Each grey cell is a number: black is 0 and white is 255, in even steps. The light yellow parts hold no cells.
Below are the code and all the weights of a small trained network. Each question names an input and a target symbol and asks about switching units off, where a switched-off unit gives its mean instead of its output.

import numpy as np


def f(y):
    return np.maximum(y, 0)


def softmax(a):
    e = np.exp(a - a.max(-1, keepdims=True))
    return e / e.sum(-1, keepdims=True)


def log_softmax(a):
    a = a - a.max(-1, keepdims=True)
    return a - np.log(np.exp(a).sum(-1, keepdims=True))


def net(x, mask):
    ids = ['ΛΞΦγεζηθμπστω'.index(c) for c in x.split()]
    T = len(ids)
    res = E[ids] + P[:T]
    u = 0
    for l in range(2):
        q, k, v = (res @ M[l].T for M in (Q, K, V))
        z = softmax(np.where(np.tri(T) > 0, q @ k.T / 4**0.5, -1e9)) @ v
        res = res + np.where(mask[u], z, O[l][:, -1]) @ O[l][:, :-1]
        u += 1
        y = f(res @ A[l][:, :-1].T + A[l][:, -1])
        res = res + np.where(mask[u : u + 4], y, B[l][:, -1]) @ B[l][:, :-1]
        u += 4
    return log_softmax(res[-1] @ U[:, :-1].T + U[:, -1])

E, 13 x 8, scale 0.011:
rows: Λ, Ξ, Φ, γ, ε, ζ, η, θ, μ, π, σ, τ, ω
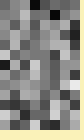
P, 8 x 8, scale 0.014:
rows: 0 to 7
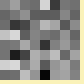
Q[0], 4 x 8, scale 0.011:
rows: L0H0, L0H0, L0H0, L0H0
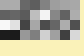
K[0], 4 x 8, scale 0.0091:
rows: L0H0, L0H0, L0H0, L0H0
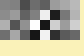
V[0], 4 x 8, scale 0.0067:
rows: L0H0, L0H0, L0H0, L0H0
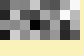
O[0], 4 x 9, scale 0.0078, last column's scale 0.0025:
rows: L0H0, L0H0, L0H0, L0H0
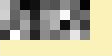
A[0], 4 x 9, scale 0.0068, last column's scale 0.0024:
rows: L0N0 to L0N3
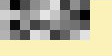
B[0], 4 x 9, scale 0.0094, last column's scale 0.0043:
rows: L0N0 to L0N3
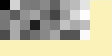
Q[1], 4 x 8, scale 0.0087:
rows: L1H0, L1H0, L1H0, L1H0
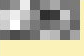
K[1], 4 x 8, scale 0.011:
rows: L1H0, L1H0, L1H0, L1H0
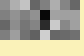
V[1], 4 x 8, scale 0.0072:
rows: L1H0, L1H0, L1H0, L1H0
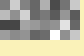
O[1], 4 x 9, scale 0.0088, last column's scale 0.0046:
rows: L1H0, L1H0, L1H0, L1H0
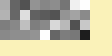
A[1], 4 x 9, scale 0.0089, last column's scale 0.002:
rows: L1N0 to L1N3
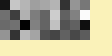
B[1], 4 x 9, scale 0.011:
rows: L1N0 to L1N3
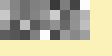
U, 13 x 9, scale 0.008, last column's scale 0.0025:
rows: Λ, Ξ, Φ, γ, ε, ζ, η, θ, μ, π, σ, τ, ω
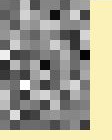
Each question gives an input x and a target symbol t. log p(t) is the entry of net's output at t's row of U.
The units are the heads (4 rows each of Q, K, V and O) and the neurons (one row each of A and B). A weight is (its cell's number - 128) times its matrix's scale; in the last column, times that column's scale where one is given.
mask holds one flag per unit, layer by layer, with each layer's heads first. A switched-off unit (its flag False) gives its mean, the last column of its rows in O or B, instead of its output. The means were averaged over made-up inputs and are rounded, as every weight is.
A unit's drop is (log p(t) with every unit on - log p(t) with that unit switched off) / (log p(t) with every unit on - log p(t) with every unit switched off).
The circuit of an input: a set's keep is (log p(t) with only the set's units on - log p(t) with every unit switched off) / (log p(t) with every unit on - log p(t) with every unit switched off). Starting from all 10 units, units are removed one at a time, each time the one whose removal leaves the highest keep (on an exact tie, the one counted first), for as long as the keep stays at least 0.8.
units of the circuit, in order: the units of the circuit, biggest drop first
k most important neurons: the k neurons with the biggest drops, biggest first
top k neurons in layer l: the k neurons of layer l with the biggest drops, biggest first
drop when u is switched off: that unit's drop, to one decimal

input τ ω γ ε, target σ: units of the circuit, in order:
L0H0; L1N2; L1H0
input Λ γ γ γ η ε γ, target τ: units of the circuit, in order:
L0H0
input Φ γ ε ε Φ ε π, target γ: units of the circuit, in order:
L0H0; L1N0; L1H0; L0N3
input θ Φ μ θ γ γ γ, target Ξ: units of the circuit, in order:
L0N1; L1H0; L0H0
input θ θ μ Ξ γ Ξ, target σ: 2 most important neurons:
L0N3; L1N2
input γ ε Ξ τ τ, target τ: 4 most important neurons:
L0N2; L0N0; L1N2; L0N1
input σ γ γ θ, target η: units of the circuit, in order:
L0H0; L1H0
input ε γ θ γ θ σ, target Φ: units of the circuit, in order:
L0H0; L1H0
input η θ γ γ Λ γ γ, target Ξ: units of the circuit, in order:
L1H0; L0H0; L0N1
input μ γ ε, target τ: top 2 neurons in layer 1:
L1N0; L1N2
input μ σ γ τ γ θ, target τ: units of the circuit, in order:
L0N0; L0H0; L0N2
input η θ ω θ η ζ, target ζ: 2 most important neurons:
L0N0; L1N2
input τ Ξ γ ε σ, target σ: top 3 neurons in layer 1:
L1N1; L1N3; L1N0
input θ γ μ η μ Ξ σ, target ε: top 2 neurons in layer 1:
L1N0; L1N2
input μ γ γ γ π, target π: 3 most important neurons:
L1N1; L1N3; L0N0
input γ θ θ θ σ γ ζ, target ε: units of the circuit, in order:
L1H0
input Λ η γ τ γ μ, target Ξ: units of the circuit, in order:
L0N0; L1H0; L0H0
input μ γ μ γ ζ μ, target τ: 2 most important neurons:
L0N0; L0N2
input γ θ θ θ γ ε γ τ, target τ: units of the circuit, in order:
L0H0; L0N2; L0N0; L1H0
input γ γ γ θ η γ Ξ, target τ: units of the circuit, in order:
L0H0
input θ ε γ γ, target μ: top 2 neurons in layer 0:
L0N1; L0N3
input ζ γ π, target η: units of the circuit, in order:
L0N0; L0H0; L1H0
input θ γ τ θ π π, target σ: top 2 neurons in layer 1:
L1N2; L1N1
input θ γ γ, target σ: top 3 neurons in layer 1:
L1N2; L1N1; L1N3
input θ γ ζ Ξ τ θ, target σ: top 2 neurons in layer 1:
L1N2; L1N1
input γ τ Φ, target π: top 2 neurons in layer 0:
L0N1; L0N2
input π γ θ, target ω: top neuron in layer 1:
L1N2
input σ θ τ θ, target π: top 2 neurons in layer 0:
L0N0; L0N1
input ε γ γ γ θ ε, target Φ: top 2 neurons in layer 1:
L1N0; L1N1
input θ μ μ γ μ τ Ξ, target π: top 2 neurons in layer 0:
L0N0; L0N2
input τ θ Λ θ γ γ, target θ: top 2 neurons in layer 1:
L1N0; L1N1
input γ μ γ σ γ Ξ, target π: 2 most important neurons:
L1N1; L0N1
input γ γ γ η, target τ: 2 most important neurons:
L1N0; L0N1
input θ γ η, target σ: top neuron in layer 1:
L1N2
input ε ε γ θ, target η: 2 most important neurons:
L0N3; L0N1
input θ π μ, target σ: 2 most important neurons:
L1N2; L0N3
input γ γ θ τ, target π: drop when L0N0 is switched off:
0.0
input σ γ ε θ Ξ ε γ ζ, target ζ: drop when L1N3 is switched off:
0.3
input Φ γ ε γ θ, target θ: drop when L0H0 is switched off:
0.2
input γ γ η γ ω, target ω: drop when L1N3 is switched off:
0.3
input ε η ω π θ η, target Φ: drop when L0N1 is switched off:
0.1
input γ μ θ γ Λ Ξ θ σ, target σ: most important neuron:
L1N1
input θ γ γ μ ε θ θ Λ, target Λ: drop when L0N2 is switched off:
0.4
